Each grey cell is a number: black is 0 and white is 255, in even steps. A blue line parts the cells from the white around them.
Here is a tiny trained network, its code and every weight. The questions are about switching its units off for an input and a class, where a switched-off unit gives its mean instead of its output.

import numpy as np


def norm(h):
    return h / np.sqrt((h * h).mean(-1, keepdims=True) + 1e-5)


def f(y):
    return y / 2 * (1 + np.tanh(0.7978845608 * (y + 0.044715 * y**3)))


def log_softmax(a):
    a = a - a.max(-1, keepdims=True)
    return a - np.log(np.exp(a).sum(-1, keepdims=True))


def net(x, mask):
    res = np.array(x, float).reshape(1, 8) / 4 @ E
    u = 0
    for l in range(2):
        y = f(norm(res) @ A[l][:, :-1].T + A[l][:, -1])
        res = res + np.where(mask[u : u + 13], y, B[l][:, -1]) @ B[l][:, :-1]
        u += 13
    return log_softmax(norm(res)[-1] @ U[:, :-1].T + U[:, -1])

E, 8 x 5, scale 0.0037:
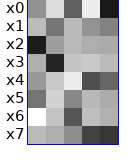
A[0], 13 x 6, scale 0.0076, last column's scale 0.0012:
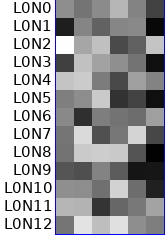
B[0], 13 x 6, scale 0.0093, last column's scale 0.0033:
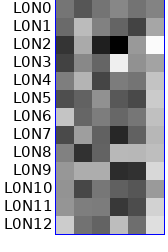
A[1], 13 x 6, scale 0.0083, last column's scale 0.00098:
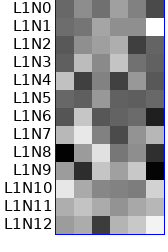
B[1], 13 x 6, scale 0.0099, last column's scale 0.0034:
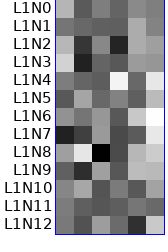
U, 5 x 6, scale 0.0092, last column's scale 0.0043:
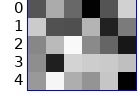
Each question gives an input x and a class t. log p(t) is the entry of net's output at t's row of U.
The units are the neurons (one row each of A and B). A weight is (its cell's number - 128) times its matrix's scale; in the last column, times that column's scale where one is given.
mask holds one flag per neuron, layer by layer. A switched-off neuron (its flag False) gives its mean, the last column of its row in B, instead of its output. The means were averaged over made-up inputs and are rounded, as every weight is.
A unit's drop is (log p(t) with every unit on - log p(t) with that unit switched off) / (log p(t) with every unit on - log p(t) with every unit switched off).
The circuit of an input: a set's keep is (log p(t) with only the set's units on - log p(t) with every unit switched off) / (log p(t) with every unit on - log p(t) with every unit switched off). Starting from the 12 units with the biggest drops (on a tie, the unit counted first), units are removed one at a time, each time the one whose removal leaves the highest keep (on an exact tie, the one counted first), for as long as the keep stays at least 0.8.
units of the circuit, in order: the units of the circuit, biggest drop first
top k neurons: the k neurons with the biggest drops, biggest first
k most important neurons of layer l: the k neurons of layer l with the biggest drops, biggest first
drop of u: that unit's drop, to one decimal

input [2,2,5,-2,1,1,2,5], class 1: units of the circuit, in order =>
(L0N12)
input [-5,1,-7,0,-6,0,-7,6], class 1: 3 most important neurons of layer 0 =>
(L0N2 L0N6 L0N7)
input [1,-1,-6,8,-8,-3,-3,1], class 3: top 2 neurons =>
(L1N9 L0N2)
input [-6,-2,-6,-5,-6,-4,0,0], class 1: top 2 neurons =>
(L1N4 L0N2)
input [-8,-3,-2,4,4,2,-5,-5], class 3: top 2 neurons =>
(L0N2 L1N9)
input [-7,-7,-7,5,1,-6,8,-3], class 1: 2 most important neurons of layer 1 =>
(L1N4 L1N6)
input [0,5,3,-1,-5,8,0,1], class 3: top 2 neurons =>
(L0N2 L0N8)
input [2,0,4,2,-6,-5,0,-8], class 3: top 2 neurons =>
(L0N2 L0N7)
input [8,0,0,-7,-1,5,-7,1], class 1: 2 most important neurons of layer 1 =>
(L1N3 L1N7)
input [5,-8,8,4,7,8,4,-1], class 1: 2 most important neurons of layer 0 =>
(L0N12 L0N7)
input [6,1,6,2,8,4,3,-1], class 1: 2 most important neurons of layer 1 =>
(L1N12 L1N6)
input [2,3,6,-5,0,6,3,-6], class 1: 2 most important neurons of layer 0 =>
(L0N12 L0N7)
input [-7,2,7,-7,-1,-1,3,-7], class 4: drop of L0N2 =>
0.2
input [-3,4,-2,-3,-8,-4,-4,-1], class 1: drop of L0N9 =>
0.1
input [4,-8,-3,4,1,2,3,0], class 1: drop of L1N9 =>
0.0
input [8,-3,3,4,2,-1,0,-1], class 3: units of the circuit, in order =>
(L0N8)
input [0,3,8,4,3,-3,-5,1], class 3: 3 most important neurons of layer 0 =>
(L0N2 L0N7 L0N8)
